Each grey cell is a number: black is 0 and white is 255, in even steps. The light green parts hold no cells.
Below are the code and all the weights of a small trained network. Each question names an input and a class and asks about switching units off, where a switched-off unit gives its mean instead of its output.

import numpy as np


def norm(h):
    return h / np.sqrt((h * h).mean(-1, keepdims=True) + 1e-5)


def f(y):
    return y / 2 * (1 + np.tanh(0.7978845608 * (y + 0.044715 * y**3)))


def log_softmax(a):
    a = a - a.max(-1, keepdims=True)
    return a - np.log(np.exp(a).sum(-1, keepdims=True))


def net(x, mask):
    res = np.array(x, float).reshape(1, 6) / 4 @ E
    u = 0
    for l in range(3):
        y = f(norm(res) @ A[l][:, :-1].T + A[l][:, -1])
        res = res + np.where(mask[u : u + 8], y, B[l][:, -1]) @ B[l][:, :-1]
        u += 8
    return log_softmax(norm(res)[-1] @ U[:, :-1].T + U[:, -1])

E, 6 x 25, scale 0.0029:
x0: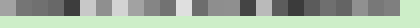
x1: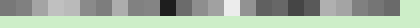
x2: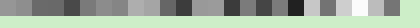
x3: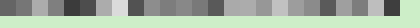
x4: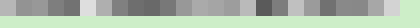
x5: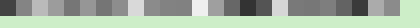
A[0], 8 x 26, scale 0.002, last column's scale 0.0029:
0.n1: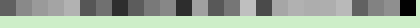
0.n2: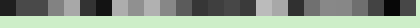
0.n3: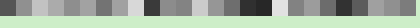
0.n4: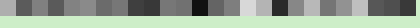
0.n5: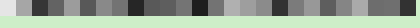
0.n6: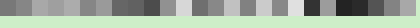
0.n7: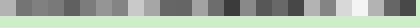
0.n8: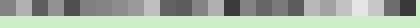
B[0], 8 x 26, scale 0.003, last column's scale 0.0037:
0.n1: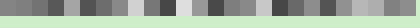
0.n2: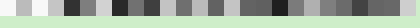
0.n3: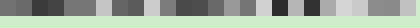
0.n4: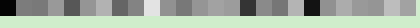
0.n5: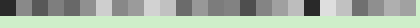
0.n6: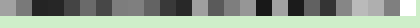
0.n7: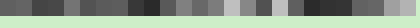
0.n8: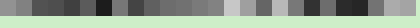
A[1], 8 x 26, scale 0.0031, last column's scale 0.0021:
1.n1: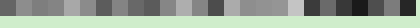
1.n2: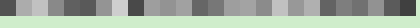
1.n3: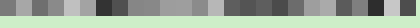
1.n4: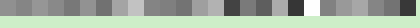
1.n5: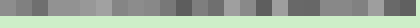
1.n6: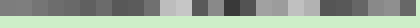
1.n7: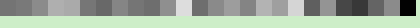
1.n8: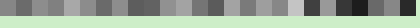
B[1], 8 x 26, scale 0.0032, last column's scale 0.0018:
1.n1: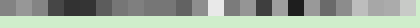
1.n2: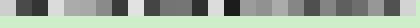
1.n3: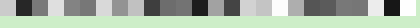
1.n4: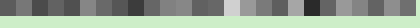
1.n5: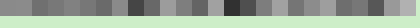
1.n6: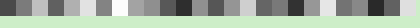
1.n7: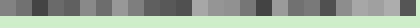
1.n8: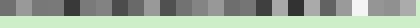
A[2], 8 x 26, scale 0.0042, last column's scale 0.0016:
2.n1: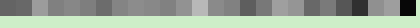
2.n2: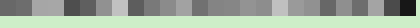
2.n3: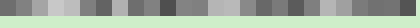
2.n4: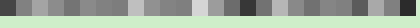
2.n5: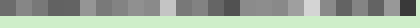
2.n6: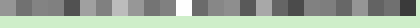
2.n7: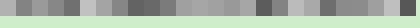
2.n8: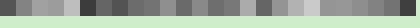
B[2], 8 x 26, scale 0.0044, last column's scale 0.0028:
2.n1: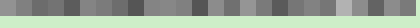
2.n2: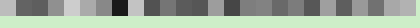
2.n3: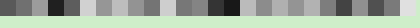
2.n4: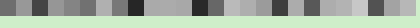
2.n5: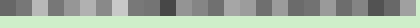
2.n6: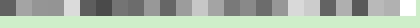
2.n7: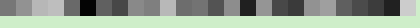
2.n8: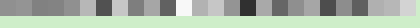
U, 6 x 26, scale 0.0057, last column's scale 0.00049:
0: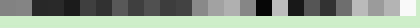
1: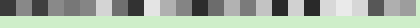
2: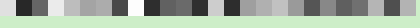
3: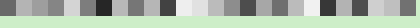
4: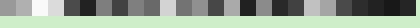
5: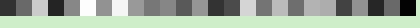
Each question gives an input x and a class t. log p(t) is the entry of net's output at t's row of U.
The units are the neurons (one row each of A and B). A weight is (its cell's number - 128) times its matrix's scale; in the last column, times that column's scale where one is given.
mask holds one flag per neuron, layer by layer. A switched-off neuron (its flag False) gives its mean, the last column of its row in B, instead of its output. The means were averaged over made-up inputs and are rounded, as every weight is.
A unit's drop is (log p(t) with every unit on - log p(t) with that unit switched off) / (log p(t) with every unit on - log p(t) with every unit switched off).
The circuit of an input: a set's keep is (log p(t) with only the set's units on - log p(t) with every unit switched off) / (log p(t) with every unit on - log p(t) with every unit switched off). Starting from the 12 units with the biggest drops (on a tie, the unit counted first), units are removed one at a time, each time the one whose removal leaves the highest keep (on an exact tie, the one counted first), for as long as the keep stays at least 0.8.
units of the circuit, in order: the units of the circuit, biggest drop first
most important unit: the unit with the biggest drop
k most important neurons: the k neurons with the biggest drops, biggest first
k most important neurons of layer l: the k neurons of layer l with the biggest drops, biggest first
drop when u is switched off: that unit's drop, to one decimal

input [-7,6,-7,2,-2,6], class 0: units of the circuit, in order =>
[1.n1]
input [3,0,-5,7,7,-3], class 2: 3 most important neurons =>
[1.n2, 2.n2, 0.n2]
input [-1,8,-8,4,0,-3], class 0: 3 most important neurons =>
[1.n1, 1.n8, 1.n6]
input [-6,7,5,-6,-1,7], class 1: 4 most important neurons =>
[2.n4, 0.n6, 1.n6, 0.n3]
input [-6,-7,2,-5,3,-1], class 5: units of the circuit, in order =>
[1.n6, 2.n5]
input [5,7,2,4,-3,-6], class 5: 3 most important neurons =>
[2.n3, 0.n3, 2.n4]
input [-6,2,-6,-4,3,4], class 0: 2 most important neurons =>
[1.n1, 2.n6]
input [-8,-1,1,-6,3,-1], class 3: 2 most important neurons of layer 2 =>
[2.n8, 2.n2]
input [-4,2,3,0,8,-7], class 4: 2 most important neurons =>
[2.n7, 0.n3]
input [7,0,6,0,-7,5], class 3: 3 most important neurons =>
[2.n6, 0.n6, 2.n7]
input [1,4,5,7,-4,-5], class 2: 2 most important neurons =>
[0.n6, 2.n2]
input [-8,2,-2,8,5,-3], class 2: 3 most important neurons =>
[1.n2, 2.n2, 2.n6]
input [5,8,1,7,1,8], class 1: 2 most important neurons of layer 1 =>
[1.n6, 1.n3]
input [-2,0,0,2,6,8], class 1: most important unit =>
2.n4
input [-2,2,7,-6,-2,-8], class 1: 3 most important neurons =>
[0.n6, 0.n5, 0.n4]
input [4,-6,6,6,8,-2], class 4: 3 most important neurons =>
[2.n7, 0.n6, 1.n3]
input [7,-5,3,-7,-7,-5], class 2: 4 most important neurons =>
[1.n3, 2.n7, 2.n8, 0.n3]
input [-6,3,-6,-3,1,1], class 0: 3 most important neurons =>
[1.n1, 2.n6, 1.n8]
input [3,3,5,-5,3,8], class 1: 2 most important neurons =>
[2.n4, 0.n6]
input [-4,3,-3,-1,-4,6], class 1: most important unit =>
2.n4
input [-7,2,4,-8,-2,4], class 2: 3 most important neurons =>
[1.n3, 0.n6, 2.n6]
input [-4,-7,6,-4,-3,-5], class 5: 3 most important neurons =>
[0.n6, 1.n6, 2.n5]
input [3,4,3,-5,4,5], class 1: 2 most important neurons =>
[2.n4, 0.n3]
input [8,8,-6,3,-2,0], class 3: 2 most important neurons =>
[2.n6, 1.n6]
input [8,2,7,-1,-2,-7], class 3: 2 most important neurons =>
[2.n6, 0.n6]
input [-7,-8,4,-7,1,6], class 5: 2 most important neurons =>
[1.n6, 2.n5]
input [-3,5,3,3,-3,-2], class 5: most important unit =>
2.n3
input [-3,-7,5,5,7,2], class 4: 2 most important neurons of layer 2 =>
[2.n7, 2.n3]
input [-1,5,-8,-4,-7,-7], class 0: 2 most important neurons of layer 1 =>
[1.n1, 1.n8]
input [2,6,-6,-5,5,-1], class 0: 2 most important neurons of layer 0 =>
[0.n2, 0.n6]
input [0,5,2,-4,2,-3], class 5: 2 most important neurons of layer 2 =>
[2.n3, 2.n2]
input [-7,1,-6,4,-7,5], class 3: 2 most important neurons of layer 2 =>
[2.n8, 2.n7]
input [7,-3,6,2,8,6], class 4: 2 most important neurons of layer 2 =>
[2.n7, 2.n8]
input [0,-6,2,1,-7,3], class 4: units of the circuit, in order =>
[0.n2]
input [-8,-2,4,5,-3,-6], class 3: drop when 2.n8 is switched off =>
1.1
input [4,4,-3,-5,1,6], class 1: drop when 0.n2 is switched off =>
0.0
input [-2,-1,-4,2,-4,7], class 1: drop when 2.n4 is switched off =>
0.2
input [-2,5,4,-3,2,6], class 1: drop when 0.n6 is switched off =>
0.2
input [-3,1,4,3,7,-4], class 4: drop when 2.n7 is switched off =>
1.2
